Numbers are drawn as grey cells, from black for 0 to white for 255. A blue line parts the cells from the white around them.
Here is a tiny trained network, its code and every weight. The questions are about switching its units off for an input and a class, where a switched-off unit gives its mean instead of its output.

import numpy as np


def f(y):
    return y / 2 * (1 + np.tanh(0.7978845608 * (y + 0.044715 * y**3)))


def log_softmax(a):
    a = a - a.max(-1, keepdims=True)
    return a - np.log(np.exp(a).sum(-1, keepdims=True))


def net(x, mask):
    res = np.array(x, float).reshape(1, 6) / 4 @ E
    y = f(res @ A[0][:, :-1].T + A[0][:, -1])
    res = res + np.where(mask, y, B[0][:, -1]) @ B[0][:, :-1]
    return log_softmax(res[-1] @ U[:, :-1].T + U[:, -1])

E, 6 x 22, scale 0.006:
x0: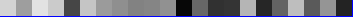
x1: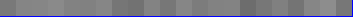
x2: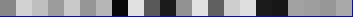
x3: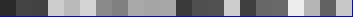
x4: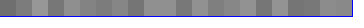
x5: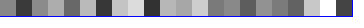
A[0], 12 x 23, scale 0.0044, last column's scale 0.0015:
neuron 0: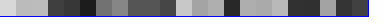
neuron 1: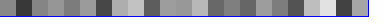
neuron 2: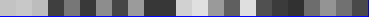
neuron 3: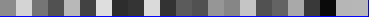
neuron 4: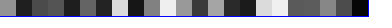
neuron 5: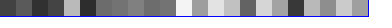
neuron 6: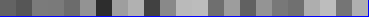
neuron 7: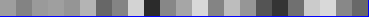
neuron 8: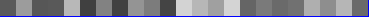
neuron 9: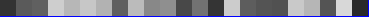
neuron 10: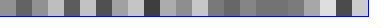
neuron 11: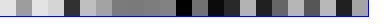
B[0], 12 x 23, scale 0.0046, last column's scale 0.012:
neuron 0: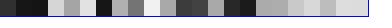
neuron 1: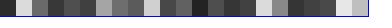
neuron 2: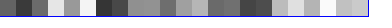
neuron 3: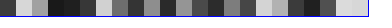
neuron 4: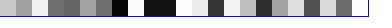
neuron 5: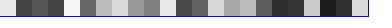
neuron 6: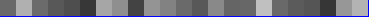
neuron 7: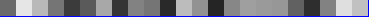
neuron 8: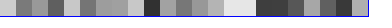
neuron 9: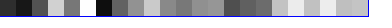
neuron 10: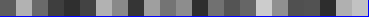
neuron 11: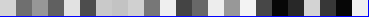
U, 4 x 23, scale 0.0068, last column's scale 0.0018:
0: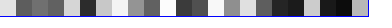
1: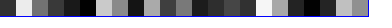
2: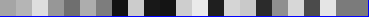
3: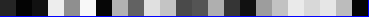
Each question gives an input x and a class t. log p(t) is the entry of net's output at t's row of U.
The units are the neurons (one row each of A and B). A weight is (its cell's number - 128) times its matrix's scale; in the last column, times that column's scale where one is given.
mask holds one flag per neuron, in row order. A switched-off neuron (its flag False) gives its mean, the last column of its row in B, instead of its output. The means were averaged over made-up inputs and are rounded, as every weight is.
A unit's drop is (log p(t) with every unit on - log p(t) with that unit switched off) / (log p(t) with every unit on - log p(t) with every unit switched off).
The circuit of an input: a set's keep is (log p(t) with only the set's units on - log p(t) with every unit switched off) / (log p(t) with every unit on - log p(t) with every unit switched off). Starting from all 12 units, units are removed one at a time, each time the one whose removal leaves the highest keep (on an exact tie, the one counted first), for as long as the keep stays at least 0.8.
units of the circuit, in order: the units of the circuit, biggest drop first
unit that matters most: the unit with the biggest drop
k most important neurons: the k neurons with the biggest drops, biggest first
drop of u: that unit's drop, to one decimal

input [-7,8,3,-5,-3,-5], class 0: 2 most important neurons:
(neuron 5; neuron 8)
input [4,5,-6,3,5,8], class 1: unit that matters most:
neuron 1
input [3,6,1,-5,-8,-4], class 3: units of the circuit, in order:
(neuron 0; neuron 2)
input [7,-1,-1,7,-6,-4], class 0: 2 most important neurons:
(neuron 11; neuron 0)
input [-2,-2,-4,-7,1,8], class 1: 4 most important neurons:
(neuron 1; neuron 10; neuron 6; neuron 9)
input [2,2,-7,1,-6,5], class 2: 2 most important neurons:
(neuron 4; neuron 3)
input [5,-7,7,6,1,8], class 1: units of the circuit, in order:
(neuron 10; neuron 1)
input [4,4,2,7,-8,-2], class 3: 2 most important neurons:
(neuron 9; neuron 4)
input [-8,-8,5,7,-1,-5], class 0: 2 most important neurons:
(neuron 8; neuron 5)
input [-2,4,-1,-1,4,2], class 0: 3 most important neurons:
(neuron 3; neuron 7; neuron 9)
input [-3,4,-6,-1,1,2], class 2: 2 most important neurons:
(neuron 4; neuron 11)
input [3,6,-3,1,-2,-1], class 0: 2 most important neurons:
(neuron 2; neuron 7)
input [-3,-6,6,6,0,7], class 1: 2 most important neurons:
(neuron 7; neuron 4)
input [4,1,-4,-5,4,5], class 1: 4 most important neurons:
(neuron 1; neuron 10; neuron 5; neuron 9)
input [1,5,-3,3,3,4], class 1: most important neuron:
(neuron 0)
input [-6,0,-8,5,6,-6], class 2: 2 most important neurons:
(neuron 4; neuron 11)
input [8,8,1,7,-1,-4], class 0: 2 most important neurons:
(neuron 11; neuron 0)
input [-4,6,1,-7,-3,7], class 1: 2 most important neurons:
(neuron 1; neuron 6)
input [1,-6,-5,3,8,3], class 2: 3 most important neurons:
(neuron 4; neuron 0; neuron 3)
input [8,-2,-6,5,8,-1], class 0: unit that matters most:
neuron 11
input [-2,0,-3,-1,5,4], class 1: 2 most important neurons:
(neuron 11; neuron 1)
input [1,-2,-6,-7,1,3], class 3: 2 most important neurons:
(neuron 0; neuron 7)
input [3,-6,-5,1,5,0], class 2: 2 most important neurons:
(neuron 4; neuron 5)
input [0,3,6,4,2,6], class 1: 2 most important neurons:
(neuron 4; neuron 10)
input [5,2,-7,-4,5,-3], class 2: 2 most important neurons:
(neuron 4; neuron 5)
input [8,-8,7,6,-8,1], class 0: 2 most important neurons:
(neuron 11; neuron 4)
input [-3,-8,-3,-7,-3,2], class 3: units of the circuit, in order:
(neuron 0)
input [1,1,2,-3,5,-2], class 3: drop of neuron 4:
1.1
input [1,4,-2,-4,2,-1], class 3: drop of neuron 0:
0.3
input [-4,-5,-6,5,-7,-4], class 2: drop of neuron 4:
0.6
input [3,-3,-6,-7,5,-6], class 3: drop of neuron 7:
0.2
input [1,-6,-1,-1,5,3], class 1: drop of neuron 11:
0.1
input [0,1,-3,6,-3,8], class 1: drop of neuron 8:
0.0
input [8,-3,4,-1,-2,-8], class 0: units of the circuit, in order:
(neuron 11)
